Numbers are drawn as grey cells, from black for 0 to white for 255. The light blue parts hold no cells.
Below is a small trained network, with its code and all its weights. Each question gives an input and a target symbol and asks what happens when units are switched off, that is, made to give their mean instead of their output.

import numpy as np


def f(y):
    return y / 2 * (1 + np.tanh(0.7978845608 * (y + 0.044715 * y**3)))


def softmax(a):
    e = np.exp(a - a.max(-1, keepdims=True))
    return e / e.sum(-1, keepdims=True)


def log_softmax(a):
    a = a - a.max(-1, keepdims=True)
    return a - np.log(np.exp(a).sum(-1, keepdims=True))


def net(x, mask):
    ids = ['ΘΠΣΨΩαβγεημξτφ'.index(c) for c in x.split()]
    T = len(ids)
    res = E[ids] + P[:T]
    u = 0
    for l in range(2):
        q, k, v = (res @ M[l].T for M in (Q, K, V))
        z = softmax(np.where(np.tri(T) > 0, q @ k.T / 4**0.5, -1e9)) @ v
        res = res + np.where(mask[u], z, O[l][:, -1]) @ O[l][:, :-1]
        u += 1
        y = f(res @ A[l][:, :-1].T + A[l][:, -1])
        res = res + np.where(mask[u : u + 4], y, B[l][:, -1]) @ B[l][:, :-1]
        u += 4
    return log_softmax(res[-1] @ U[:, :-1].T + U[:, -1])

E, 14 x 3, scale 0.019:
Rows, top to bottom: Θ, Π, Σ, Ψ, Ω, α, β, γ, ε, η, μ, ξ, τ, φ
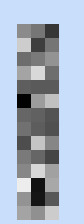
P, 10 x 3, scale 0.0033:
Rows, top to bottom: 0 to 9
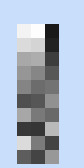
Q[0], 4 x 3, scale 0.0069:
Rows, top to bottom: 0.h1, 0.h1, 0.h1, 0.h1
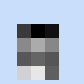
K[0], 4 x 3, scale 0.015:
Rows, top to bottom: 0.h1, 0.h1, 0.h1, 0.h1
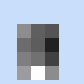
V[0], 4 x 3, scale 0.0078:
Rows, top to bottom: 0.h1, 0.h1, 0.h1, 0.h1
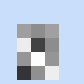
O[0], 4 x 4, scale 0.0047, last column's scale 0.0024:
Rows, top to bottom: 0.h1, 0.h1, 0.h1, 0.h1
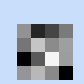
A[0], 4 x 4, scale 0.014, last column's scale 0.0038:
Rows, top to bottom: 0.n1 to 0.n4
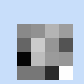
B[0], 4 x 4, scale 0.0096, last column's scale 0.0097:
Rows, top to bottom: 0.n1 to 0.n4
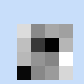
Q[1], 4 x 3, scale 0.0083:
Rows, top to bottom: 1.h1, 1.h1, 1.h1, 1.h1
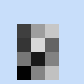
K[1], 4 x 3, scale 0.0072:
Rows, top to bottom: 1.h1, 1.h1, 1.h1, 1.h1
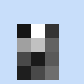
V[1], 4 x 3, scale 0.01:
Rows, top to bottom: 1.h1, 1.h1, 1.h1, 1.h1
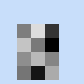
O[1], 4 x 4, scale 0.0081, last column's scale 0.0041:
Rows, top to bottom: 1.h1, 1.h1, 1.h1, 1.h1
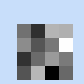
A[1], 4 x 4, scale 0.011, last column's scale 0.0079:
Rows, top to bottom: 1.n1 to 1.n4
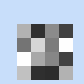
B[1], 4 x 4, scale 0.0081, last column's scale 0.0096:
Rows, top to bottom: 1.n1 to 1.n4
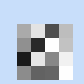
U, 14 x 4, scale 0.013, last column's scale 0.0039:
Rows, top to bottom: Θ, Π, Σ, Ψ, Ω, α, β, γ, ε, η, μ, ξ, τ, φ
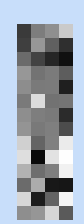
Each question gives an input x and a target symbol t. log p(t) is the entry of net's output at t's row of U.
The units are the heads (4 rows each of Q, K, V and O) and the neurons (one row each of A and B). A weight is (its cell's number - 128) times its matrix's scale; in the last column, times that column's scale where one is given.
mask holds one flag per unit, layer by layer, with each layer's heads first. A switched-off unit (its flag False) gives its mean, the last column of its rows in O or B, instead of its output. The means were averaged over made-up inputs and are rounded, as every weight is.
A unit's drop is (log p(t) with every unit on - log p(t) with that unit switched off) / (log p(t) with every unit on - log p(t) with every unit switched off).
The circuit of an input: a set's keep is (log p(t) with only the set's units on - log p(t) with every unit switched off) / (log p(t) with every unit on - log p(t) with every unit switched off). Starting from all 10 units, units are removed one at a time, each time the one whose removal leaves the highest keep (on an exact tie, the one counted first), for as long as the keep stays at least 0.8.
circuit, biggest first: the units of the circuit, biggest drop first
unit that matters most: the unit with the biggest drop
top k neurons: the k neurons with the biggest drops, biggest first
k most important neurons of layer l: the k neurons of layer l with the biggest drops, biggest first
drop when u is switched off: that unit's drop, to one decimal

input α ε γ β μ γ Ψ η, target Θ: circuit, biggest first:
[0.n2; 0.n4]
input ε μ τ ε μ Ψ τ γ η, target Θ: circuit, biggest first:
[0.n4; 0.n2]
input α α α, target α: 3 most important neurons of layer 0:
[0.n3; 0.n2; 0.n4]
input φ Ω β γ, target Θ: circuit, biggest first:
[0.n2; 0.n4]
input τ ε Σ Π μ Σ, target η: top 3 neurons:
[1.n3; 0.n2; 1.n1]
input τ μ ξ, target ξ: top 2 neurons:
[1.n3; 0.n4]
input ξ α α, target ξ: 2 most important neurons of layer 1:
[1.n3; 1.n4]
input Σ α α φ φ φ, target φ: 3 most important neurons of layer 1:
[1.n3; 1.n4; 1.n2]
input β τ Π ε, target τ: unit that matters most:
0.n2
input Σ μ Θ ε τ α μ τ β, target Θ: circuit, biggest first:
[0.n4; 0.n2]
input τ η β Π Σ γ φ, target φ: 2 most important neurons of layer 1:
[1.n3; 1.n2]
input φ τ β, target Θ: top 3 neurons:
[0.n4; 0.n2; 0.n3]
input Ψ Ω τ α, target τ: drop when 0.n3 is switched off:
-0.1
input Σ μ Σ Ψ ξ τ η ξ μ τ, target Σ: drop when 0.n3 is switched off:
0.1
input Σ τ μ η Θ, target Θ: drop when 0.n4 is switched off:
1.0
